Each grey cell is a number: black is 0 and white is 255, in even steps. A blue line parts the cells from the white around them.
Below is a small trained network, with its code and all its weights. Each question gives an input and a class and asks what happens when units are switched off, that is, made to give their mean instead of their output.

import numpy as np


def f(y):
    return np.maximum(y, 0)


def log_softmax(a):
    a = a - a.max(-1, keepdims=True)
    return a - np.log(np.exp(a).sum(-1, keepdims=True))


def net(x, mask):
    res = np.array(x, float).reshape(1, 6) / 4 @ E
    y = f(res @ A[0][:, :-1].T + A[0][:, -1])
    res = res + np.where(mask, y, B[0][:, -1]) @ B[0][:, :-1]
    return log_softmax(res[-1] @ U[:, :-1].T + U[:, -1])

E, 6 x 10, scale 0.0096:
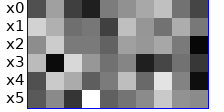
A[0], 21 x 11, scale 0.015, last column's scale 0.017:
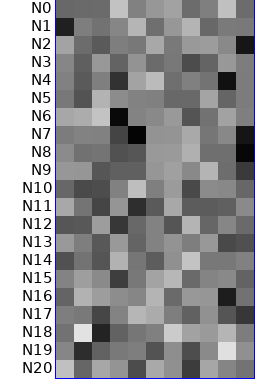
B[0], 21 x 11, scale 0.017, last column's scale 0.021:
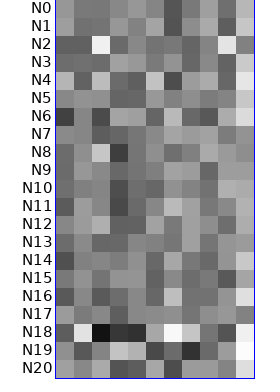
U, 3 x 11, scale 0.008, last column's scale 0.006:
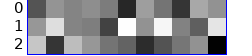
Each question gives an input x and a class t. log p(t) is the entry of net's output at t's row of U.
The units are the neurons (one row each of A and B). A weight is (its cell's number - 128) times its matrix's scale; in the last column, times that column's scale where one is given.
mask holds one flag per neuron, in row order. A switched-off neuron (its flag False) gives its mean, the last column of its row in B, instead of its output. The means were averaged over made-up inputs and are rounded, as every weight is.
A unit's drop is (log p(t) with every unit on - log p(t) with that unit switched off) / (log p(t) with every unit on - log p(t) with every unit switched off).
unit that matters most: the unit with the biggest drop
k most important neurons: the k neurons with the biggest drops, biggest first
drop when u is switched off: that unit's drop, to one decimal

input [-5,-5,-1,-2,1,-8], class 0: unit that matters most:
N6
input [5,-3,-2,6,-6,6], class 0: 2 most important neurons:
[N4; N20]
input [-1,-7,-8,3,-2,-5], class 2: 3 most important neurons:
[N18; N19; N16]
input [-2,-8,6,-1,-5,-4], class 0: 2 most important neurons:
[N4; N20]
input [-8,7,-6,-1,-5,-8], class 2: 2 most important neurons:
[N20; N18]
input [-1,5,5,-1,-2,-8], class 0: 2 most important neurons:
[N6; N18]
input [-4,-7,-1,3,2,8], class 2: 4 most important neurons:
[N18; N6; N16; N1]
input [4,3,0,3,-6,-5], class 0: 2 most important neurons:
[N6; N1]
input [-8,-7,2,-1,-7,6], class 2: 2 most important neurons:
[N18; N0]
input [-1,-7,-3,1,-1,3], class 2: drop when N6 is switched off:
0.1
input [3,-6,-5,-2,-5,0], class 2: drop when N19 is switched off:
0.3
